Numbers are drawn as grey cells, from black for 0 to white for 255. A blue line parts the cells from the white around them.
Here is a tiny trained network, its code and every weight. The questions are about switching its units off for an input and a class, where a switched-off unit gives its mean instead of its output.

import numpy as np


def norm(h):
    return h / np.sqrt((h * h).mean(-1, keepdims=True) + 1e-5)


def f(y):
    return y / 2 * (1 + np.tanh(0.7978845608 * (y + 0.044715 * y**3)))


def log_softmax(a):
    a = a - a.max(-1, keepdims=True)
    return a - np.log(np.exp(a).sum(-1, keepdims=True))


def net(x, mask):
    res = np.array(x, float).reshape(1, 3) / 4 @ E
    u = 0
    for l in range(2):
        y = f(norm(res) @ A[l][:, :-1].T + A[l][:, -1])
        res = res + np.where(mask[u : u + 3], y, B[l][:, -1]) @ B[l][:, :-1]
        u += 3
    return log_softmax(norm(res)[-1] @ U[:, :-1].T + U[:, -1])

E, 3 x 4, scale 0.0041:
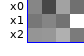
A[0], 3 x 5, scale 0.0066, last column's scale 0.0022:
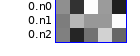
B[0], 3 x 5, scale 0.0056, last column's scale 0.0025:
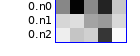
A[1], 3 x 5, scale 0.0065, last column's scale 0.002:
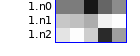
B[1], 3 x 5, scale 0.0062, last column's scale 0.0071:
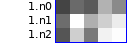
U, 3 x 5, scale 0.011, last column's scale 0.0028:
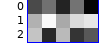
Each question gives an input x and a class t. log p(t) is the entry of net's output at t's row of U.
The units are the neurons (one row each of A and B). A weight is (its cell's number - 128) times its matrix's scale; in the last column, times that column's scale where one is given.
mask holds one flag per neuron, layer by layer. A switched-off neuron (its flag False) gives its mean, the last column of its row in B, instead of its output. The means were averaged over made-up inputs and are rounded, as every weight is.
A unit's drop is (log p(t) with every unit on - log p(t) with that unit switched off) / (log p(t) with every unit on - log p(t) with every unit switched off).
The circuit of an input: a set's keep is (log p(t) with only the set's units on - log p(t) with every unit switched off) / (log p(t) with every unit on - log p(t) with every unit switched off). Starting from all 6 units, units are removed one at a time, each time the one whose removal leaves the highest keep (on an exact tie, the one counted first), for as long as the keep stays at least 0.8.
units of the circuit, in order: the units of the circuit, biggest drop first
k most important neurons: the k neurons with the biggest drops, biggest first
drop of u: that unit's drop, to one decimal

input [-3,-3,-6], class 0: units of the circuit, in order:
0.n2, 1.n1
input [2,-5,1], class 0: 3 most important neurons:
0.n2, 1.n1, 0.n1
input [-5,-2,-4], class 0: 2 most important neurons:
0.n2, 1.n1
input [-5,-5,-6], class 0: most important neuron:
0.n2
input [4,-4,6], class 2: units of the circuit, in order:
1.n1, 0.n0
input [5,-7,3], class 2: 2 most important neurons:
1.n1, 0.n2
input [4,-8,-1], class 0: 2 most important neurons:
0.n2, 0.n0
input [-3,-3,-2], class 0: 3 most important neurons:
0.n2, 1.n1, 0.n1
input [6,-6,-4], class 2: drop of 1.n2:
0.3
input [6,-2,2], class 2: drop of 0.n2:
0.0
